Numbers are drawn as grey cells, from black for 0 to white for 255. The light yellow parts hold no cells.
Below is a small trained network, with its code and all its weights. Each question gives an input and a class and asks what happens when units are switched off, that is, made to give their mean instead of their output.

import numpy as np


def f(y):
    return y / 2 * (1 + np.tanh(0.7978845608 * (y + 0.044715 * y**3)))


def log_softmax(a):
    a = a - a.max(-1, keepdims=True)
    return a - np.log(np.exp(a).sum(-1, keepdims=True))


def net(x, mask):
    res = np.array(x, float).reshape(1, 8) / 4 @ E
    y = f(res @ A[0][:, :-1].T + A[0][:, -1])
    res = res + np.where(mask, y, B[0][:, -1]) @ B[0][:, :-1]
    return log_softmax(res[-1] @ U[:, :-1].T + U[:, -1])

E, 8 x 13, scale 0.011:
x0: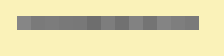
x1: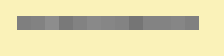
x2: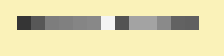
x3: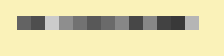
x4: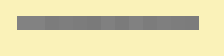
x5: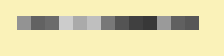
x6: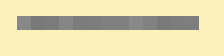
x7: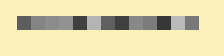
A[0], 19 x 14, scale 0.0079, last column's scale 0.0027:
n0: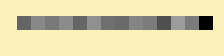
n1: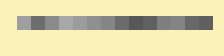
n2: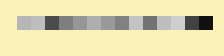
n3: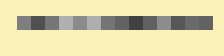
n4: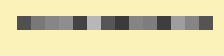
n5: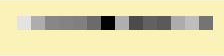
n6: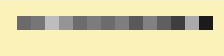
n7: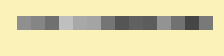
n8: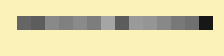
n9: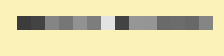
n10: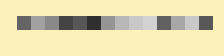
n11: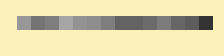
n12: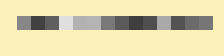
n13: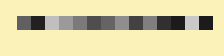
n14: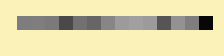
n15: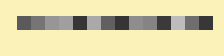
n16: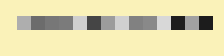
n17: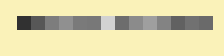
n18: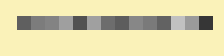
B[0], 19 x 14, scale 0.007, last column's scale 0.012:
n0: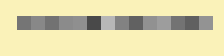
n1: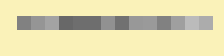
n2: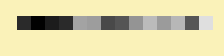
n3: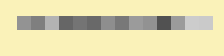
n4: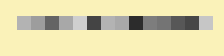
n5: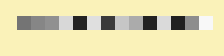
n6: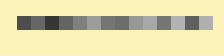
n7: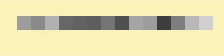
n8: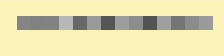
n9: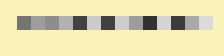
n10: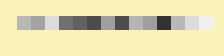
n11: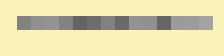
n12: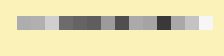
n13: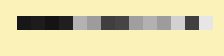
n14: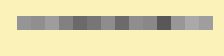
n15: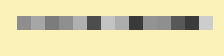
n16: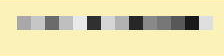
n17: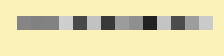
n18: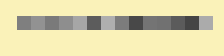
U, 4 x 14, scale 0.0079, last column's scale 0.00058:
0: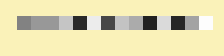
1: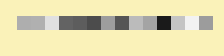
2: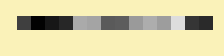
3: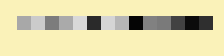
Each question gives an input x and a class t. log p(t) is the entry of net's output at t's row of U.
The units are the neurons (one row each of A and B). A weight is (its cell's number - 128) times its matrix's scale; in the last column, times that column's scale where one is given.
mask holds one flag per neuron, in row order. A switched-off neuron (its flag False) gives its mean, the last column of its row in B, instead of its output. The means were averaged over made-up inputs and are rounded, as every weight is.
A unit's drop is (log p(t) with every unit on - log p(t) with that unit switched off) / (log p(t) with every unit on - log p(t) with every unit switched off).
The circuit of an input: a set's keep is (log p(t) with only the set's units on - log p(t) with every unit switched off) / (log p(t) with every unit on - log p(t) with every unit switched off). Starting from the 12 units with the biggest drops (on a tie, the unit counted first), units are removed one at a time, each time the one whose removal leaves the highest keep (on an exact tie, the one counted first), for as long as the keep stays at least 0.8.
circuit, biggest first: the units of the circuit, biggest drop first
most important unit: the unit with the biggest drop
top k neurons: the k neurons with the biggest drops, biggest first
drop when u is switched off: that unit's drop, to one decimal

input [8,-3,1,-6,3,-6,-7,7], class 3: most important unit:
n15
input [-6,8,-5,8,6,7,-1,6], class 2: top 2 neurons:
(n13; n6)
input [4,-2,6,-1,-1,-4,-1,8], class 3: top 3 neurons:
(n15; n4; n5)
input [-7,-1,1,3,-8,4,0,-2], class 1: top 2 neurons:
(n2; n12)
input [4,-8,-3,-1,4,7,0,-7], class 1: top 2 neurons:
(n12; n7)
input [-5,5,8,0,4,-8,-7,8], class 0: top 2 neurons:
(n9; n17)
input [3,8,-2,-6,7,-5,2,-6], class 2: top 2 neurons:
(n2; n12)
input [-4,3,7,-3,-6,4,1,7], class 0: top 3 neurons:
(n9; n17; n16)
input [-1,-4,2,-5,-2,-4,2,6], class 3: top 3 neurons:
(n13; n15; n4)
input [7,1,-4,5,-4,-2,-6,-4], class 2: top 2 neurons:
(n13; n9)
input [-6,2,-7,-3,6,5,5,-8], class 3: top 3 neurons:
(n16; n9; n17)
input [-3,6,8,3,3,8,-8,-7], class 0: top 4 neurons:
(n9; n17; n10; n8)
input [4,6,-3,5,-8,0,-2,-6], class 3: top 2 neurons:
(n16; n2)
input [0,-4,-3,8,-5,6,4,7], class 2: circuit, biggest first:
(n13)
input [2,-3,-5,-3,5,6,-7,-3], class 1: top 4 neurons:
(n12; n9; n7; n17)
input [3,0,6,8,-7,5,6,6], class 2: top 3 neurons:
(n13; n5; n6)
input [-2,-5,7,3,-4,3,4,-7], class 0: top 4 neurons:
(n9; n17; n4; n15)
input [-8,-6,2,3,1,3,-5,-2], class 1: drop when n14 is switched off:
-0.1
